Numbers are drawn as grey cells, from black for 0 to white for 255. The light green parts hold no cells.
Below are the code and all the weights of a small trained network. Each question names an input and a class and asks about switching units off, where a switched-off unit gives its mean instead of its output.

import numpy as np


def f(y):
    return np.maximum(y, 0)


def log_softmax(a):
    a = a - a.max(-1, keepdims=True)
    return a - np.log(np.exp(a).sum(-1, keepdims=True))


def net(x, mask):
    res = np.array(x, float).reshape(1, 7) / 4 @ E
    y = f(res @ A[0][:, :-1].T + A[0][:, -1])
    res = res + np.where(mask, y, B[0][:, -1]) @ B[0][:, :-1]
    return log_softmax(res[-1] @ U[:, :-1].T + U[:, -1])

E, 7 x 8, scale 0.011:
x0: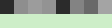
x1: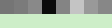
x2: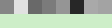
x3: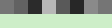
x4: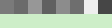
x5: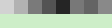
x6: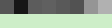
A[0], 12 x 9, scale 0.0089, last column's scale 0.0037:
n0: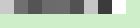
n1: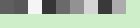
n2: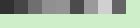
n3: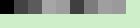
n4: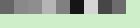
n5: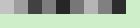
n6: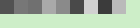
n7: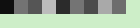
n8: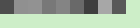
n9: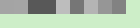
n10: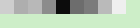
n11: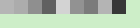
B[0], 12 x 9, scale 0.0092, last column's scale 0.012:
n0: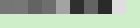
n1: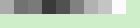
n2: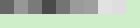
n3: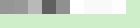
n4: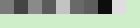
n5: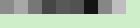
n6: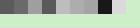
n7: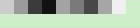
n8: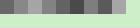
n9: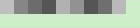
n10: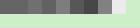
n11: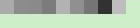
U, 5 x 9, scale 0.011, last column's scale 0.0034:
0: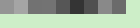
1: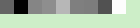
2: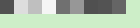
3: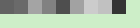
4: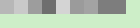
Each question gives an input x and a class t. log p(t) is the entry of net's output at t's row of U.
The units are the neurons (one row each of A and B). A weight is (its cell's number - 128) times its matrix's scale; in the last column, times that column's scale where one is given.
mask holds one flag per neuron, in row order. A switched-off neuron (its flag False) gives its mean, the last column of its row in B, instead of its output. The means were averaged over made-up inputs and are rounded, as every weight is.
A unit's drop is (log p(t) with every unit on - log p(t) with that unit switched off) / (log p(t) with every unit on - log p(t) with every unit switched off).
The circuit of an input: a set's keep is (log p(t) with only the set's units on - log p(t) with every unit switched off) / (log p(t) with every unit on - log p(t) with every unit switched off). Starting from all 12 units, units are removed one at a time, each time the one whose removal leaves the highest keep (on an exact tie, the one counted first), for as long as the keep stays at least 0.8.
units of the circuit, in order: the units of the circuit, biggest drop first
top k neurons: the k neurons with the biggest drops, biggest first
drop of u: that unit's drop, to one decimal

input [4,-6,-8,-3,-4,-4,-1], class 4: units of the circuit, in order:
(n7)
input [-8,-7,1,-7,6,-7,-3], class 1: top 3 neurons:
(n3; n4; n7)
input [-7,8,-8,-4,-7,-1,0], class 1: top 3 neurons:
(n3; n7; n2)
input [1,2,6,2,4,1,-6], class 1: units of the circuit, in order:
(n3; n4; n7)
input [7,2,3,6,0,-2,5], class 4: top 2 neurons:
(n7; n4)
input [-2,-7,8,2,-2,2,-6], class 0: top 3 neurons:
(n3; n5; n10)
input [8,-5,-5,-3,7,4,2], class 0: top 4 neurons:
(n3; n7; n10; n2)
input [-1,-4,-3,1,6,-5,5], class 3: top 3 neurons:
(n3; n2; n1)
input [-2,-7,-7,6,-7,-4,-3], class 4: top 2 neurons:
(n7; n3)
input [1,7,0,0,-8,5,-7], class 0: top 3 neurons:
(n3; n10; n6)
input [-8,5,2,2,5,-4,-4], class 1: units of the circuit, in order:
(n3; n0)
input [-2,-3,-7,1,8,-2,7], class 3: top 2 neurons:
(n3; n1)
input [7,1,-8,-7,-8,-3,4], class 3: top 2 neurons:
(n0; n4)
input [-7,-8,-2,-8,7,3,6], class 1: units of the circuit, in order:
(n3)
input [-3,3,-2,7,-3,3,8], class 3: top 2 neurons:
(n3; n2)
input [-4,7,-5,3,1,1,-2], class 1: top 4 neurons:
(n3; n7; n2; n0)
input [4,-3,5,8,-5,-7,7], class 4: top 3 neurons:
(n7; n4; n6)
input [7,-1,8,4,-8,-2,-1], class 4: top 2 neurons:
(n3; n7)
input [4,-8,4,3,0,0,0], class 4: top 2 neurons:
(n3; n7)
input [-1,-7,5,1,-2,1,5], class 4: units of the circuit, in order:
(n3)
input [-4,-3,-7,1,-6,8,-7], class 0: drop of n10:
0.2
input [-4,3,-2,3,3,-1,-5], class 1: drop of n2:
0.2
